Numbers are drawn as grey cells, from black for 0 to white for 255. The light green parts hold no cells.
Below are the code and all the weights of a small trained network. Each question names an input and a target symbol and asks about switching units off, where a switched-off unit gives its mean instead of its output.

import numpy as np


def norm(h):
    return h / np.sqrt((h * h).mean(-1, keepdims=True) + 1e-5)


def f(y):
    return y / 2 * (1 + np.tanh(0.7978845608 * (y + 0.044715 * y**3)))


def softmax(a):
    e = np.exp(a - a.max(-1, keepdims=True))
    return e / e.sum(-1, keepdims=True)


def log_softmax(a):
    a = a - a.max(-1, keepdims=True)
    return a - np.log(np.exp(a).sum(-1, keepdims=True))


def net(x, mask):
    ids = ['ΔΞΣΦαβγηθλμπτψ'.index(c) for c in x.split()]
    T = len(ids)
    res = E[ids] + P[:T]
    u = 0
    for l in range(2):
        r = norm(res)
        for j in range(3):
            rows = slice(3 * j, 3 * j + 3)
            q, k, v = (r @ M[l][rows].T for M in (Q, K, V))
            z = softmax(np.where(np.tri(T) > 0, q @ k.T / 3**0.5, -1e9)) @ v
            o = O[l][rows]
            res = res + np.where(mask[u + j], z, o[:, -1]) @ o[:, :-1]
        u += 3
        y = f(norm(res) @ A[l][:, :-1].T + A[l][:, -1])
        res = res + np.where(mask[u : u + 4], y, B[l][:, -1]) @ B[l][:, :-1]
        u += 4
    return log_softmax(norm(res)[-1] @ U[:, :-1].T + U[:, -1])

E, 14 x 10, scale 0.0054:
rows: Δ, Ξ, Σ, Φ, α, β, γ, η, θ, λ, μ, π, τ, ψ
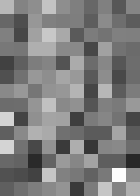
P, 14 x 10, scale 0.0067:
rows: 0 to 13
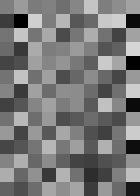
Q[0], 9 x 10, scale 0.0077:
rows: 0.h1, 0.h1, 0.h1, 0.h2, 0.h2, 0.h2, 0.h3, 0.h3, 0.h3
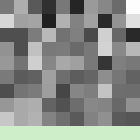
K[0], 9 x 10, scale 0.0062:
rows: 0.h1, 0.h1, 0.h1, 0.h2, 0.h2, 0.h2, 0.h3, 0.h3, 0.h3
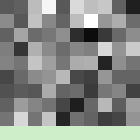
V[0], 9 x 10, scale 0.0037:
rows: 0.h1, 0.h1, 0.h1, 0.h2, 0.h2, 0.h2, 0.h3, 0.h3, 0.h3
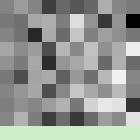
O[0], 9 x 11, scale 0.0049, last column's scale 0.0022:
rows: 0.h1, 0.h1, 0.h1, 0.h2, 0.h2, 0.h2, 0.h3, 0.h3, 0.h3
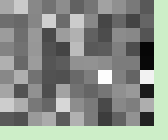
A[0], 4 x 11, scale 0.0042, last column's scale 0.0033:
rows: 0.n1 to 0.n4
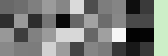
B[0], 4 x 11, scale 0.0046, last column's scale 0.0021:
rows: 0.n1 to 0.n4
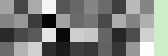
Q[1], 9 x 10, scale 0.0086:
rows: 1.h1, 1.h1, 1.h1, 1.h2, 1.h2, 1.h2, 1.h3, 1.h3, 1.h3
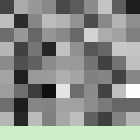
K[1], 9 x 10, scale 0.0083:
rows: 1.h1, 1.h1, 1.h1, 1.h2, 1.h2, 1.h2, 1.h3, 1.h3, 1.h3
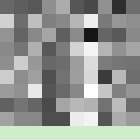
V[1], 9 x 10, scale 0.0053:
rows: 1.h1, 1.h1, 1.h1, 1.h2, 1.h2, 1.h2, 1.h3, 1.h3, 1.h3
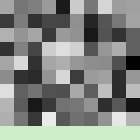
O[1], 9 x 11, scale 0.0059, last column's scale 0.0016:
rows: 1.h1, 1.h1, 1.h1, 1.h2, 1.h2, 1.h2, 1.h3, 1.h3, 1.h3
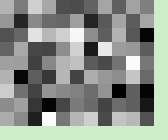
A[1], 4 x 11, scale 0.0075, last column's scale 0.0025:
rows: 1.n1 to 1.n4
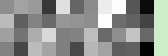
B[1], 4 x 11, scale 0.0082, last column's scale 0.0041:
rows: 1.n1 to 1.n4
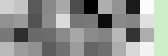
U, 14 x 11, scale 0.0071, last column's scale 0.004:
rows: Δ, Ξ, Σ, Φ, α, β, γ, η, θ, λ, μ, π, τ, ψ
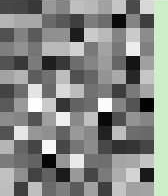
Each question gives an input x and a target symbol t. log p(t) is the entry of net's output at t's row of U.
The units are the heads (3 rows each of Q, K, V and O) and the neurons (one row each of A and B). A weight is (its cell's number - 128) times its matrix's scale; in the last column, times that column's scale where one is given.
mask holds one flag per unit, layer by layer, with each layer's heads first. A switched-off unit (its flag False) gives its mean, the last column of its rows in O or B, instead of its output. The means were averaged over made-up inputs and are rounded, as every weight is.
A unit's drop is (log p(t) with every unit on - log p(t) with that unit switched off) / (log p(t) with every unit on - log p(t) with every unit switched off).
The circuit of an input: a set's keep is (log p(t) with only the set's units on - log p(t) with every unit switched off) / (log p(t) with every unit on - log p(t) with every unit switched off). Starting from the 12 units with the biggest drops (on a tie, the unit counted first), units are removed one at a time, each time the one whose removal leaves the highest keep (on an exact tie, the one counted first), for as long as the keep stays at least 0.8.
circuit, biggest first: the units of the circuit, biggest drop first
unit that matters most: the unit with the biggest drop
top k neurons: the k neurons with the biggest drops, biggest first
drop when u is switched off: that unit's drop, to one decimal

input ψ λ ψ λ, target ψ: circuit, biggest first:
1.n4, 1.h2, 0.h3
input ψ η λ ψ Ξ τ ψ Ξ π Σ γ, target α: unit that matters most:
1.h3
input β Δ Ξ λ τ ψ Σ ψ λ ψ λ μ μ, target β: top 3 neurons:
0.n4, 0.n3, 1.n1
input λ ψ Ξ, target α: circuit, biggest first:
0.n2, 1.h1, 1.n4, 1.n2
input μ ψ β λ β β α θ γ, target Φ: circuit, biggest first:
1.h2, 1.n1
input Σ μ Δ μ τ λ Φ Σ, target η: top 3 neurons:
0.n3, 0.n2, 0.n4
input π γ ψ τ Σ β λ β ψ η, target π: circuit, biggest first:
1.h3, 1.h2, 0.h1
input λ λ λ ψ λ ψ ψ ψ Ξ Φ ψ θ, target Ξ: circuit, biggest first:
0.n4, 1.n1
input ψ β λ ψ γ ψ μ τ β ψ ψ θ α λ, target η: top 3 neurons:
0.n4, 1.n2, 1.n1
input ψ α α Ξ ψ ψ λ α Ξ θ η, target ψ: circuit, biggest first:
1.h2, 1.n4
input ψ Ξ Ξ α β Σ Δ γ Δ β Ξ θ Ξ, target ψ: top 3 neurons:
1.n4, 0.n4, 0.n3
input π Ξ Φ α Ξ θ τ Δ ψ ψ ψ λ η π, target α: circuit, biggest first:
0.n4, 1.n1
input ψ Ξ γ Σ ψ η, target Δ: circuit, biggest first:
1.h3, 1.n3
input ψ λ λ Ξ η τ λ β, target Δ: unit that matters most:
1.h3
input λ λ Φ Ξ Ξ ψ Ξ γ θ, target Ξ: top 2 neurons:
0.n4, 0.n2
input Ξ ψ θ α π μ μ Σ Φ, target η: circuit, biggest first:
1.n2, 0.h3
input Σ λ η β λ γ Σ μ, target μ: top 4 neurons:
0.n3, 0.n1, 1.n4, 1.n1
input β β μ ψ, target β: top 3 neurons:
0.n4, 1.n1, 0.n3
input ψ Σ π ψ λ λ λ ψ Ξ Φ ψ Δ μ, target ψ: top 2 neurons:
1.n4, 1.n1
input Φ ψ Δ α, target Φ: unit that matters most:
0.n4
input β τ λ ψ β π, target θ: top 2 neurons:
1.n1, 1.n4
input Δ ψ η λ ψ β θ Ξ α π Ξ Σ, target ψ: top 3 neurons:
0.n4, 1.n1, 0.n3
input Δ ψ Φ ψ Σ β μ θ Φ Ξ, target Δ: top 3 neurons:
0.n4, 1.n3, 0.n3
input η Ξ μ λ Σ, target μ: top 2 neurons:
0.n2, 0.n3
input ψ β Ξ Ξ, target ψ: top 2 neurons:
1.n4, 0.n4
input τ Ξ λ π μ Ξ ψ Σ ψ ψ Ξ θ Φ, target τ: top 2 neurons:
0.n4, 0.n3
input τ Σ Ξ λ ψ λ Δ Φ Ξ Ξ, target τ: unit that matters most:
1.h1
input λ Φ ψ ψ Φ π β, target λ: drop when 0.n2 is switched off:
0.1
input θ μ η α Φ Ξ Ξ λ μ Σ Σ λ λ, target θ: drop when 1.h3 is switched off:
0.4
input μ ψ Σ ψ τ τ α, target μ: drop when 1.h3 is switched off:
0.8
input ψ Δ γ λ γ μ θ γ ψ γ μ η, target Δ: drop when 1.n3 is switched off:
0.4
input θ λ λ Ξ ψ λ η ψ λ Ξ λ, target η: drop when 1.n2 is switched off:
0.3
